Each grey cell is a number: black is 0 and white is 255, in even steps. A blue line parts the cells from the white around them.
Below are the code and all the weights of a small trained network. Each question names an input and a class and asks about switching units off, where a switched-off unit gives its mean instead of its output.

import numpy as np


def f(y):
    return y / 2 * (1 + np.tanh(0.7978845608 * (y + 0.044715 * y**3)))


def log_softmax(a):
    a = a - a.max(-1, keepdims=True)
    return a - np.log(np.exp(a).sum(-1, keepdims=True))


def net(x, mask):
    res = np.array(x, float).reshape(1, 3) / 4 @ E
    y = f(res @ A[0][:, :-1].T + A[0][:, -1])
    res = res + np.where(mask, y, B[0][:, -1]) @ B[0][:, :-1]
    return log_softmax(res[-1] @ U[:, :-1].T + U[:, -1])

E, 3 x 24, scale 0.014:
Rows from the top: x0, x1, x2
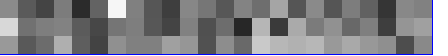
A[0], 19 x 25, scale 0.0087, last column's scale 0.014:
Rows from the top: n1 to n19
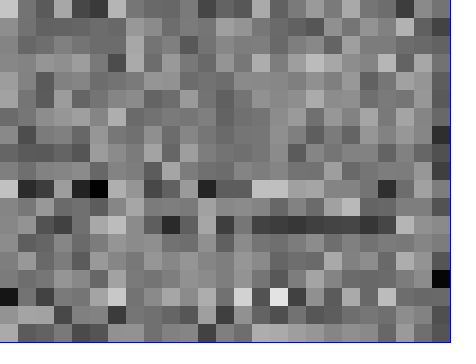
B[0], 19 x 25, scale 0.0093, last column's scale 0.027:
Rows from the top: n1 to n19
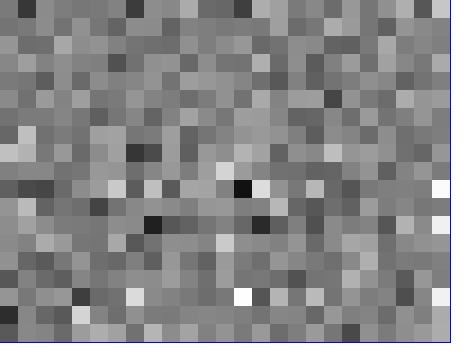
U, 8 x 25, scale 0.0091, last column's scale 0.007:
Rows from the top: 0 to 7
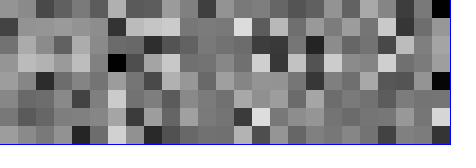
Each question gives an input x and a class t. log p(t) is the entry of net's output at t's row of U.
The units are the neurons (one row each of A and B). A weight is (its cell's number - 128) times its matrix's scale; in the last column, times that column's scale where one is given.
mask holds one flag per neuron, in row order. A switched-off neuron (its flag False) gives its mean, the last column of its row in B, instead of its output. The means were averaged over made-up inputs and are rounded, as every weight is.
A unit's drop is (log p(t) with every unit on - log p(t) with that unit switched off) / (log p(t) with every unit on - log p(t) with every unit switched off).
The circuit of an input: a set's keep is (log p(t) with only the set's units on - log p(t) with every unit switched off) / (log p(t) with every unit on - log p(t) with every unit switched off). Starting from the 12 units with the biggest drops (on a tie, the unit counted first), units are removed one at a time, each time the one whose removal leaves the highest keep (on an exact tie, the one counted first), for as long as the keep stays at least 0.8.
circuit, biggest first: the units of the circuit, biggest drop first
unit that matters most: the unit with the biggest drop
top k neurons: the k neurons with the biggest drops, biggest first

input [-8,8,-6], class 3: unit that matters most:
n13
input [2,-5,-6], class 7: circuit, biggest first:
n17; n13
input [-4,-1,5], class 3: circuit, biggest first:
n17; n11
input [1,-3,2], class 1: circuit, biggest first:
n13; n11
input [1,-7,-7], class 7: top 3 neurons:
n13; n17; n4
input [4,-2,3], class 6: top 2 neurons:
n11; n13
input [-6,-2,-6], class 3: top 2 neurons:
n17; n13
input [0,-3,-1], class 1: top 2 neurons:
n13; n11
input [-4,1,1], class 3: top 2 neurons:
n17; n11
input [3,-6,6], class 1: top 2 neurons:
n17; n13
